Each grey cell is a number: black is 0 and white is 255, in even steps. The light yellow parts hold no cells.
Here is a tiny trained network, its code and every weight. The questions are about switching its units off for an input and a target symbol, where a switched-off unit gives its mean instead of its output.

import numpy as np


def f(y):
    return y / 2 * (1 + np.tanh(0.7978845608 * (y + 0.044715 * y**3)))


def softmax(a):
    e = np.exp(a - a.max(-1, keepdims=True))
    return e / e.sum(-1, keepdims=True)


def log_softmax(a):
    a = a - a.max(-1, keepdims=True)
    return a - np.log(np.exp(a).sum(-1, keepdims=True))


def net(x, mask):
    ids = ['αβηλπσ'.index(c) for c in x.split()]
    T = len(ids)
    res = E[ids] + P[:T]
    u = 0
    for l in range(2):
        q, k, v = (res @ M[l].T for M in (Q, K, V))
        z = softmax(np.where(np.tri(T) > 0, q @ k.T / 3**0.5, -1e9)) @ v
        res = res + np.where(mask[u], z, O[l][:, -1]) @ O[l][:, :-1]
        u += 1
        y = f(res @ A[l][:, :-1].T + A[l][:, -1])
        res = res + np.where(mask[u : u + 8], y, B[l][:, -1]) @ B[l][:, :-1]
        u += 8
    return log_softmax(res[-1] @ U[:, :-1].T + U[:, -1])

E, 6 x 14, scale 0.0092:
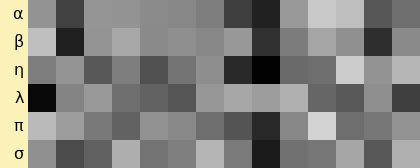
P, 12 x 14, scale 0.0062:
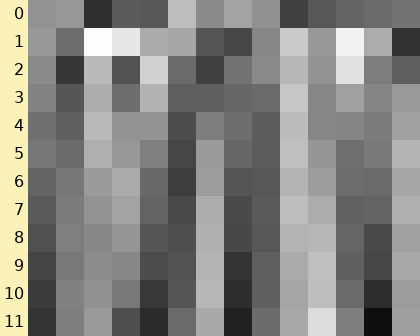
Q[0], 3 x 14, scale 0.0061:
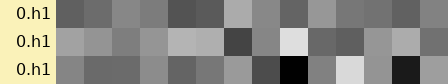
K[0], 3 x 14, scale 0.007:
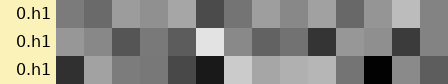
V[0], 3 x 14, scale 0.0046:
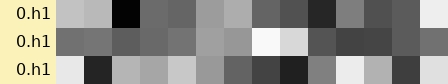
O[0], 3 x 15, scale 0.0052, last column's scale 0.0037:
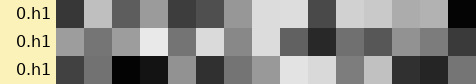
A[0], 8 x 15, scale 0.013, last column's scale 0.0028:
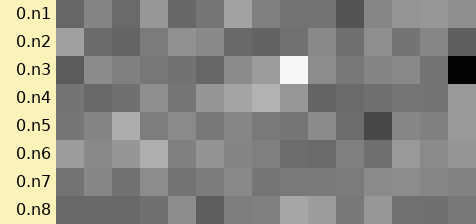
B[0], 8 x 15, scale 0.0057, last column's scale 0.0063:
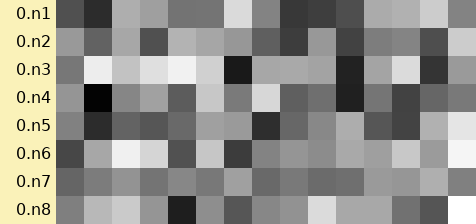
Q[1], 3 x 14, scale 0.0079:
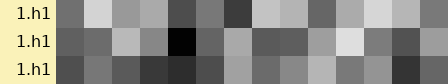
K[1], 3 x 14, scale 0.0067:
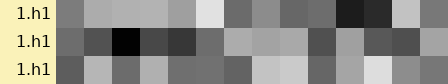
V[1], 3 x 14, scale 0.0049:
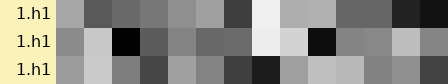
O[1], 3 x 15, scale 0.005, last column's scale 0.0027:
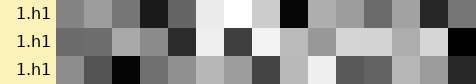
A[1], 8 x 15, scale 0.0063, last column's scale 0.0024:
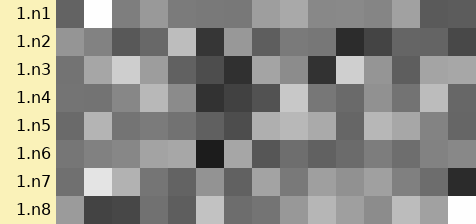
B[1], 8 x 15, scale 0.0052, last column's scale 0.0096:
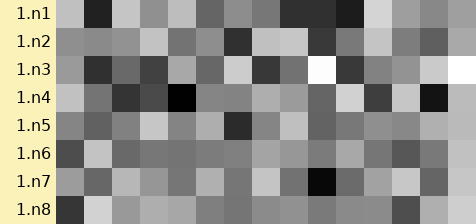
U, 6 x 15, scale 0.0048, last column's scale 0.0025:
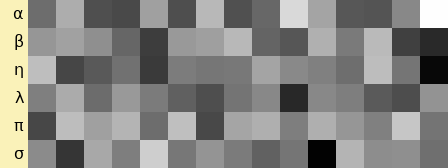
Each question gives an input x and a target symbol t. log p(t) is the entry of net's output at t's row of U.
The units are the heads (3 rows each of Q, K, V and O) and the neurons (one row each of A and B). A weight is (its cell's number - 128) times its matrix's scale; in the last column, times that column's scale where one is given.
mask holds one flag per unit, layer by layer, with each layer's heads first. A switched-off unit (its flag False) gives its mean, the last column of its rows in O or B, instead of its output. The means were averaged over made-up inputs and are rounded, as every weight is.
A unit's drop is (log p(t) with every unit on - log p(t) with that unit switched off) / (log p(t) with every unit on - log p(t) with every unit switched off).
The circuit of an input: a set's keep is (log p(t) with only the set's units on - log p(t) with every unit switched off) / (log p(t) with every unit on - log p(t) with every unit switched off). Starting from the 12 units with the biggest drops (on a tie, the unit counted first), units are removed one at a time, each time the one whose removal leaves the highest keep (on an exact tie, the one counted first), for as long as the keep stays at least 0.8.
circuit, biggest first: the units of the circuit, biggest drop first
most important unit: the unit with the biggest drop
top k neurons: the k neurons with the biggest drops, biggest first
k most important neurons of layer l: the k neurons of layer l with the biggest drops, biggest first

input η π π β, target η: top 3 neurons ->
1.n4, 0.n8, 0.n1
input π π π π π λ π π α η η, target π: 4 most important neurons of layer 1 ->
1.n3, 1.n8, 1.n1, 1.n4
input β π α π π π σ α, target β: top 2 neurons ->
0.n8, 0.n4
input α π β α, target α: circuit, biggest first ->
0.h1, 1.h1
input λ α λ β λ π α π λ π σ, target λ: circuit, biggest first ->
1.h1, 1.n3, 1.n2
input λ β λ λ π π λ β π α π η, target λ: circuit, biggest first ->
1.h1, 1.n3, 1.n2
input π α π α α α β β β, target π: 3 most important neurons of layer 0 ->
0.n8, 0.n5, 0.n2
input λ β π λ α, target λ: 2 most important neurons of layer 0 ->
0.n3, 0.n8
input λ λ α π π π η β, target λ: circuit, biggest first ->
1.h1, 0.h1, 1.n2, 1.n3
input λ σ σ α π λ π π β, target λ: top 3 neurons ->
0.n3, 0.n8, 1.n2
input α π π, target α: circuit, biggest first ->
1.h1, 0.h1
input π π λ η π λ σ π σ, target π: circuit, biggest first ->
0.h1, 1.h1, 0.n6, 1.n3
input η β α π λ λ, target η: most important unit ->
0.h1
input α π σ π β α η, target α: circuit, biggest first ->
0.h1, 1.h1
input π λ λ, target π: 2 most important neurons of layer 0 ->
0.n2, 0.n5
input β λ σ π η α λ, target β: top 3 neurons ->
0.n4, 1.n3, 1.n7
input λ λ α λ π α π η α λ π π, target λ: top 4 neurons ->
1.n3, 1.n2, 0.n8, 0.n5
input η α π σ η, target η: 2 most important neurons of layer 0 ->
0.n1, 0.n8
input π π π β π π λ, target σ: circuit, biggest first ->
0.n3, 0.h1, 1.n1
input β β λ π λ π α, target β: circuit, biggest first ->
0.h1, 1.h1, 0.n4, 1.n3
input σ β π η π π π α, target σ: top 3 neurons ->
1.n3, 0.n8, 0.n4
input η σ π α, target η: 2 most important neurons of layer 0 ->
0.n8, 0.n1
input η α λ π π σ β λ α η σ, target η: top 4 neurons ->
1.n4, 0.n1, 0.n3, 1.n3
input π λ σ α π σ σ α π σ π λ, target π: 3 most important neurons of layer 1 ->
1.n3, 1.n8, 1.n4
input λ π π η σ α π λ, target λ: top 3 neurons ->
0.n3, 0.n6, 0.n5
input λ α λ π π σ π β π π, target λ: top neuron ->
0.n3
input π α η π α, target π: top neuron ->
0.n8
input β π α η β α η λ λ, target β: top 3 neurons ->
0.n2, 0.n8, 0.n4
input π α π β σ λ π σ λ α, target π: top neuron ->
0.n6
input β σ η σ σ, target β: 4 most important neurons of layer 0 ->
0.n8, 0.n4, 0.n5, 0.n2
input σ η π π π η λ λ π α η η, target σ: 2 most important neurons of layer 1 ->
1.n3, 1.n4
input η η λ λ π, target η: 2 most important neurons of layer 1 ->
1.n4, 1.n8
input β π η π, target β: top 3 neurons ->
0.n8, 0.n4, 1.n7
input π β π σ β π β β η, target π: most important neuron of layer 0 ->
0.n8
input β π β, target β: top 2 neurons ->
0.n8, 0.n4
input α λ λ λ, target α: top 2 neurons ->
1.n7, 0.n5
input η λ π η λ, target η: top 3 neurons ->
1.n4, 0.n1, 1.n3
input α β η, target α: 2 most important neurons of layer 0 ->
0.n6, 0.n3
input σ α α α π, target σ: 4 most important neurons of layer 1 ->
1.n3, 1.n7, 1.n1, 1.n4
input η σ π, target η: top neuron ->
1.n4
